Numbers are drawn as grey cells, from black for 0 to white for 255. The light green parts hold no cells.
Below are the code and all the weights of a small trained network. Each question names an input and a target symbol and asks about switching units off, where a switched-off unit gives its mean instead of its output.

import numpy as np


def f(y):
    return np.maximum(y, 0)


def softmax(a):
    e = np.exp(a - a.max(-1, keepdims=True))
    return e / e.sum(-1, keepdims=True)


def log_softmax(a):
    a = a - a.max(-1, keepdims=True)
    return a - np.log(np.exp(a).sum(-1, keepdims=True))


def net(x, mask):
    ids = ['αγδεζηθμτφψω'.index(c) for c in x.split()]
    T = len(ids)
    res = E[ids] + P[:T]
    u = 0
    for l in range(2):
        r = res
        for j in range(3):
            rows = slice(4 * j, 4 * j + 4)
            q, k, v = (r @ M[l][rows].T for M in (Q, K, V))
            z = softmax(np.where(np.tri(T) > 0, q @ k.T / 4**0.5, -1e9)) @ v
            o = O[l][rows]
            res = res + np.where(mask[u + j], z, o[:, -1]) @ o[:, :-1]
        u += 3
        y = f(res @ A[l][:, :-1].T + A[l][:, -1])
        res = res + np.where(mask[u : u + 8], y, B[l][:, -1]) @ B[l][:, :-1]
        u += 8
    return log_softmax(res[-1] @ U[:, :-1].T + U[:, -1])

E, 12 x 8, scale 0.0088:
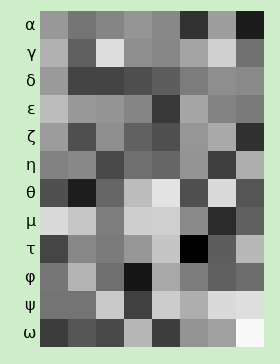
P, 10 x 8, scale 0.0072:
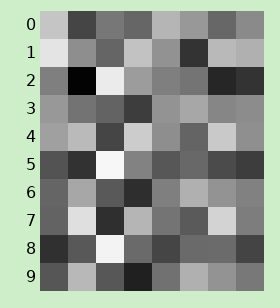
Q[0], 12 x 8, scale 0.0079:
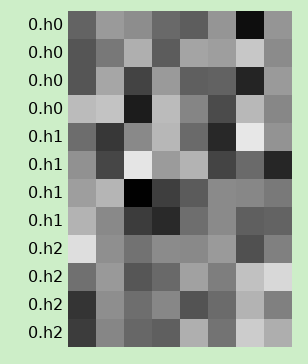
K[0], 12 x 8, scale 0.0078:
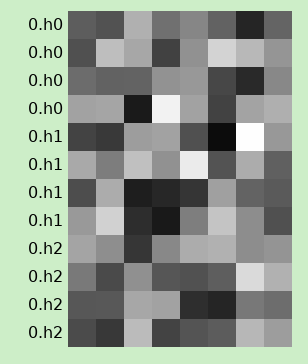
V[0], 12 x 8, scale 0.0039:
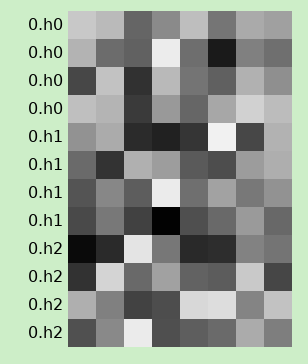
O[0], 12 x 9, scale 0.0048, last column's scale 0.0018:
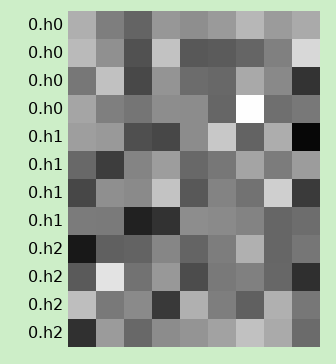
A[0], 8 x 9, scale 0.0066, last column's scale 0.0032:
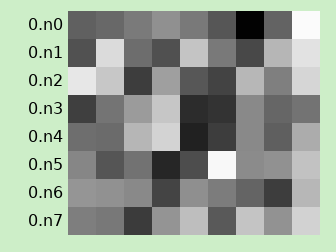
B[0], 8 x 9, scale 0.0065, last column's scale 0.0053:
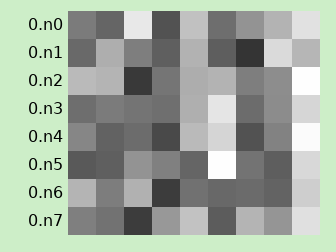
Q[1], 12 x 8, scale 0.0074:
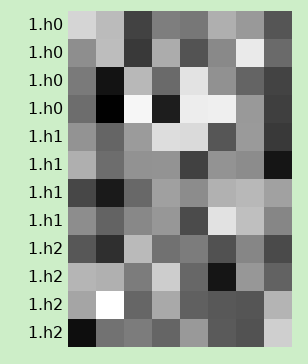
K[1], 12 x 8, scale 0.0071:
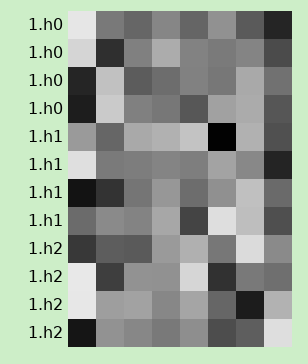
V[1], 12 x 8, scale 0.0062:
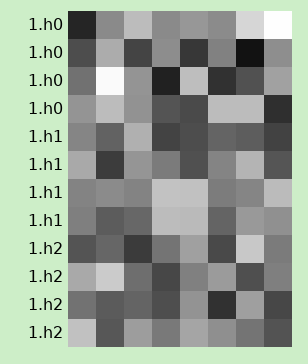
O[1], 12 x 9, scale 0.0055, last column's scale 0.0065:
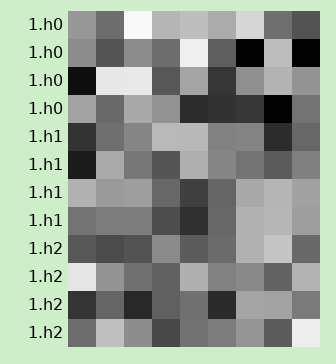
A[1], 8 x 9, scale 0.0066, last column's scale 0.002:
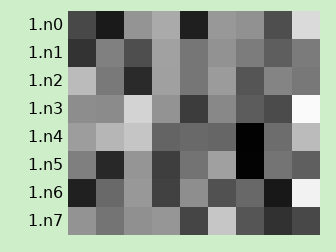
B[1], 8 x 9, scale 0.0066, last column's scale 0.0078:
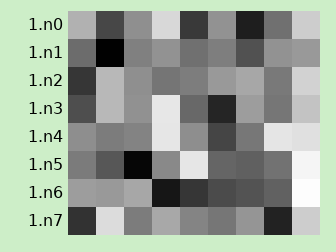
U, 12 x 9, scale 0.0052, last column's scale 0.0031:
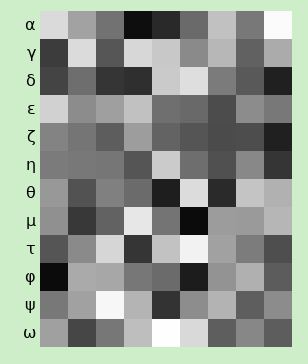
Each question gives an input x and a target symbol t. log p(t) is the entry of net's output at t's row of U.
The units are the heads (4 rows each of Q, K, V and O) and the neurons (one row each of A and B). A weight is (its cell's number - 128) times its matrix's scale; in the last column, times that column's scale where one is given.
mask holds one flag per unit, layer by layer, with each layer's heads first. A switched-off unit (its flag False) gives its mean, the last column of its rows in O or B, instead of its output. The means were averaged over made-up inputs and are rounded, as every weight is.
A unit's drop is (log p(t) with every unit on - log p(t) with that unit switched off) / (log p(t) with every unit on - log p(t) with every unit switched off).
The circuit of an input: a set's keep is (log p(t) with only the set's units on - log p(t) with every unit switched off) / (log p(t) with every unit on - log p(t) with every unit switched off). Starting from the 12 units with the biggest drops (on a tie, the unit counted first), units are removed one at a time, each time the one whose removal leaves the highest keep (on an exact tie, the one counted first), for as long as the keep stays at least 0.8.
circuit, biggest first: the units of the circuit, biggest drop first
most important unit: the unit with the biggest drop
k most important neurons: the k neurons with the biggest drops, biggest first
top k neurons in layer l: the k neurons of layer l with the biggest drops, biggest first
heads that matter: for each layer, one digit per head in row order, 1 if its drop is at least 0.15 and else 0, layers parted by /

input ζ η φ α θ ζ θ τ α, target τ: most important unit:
1.h0
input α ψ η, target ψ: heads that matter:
000 / 100
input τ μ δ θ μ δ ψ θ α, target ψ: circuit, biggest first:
[1.h0, 0.h0, 1.n5]
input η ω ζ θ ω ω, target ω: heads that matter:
000 / 100
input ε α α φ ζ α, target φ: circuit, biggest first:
[1.h0, 0.n1, 0.h1, 0.n2]
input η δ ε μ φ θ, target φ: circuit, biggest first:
[1.h0, 1.h2, 0.h1]
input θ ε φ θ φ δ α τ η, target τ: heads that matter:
000 / 100
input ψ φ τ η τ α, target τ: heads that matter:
001 / 100
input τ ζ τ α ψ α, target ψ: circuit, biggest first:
[1.h0, 1.n5, 0.n2]
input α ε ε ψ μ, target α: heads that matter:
101 / 010
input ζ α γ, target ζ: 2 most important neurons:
[0.n4, 0.n2]
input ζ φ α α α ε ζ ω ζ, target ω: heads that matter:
000 / 101
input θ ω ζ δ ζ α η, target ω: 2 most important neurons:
[0.n1, 0.n5]
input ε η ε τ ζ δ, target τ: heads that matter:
000 / 100
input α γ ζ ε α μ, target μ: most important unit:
1.n4
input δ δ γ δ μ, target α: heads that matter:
100 / 010
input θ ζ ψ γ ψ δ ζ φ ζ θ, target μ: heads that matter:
001 / 001
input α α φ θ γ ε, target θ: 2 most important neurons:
[1.n0, 0.n2]
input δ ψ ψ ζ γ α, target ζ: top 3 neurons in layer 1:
[1.n5, 1.n0, 1.n6]
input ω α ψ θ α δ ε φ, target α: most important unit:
1.h1
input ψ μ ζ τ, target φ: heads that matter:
000 / 101
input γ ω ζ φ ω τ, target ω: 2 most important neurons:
[0.n6, 0.n3]
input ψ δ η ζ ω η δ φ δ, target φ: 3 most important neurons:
[0.n1, 0.n2, 1.n6]
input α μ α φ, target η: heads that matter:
010 / 100
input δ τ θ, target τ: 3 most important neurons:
[0.n4, 0.n0, 0.n3]
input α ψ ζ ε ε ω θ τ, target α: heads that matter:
100 / 010
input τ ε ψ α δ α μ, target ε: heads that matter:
011 / 011
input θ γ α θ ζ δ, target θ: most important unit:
1.h2
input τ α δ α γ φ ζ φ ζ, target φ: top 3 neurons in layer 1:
[1.n6, 1.n3, 1.n4]
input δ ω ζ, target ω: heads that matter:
010 / 101
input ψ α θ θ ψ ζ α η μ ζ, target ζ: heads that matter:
000 / 110
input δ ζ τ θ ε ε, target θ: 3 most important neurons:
[0.n2, 1.n0, 0.n0]
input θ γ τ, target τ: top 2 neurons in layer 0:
[0.n0, 0.n3]
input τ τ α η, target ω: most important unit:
0.h1
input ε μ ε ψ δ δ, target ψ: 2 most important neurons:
[1.n3, 0.n2]
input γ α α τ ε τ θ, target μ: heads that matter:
000 / 001
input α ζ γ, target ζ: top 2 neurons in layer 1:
[1.n5, 1.n0]
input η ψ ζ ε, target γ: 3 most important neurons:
[1.n7, 0.n5, 1.n3]
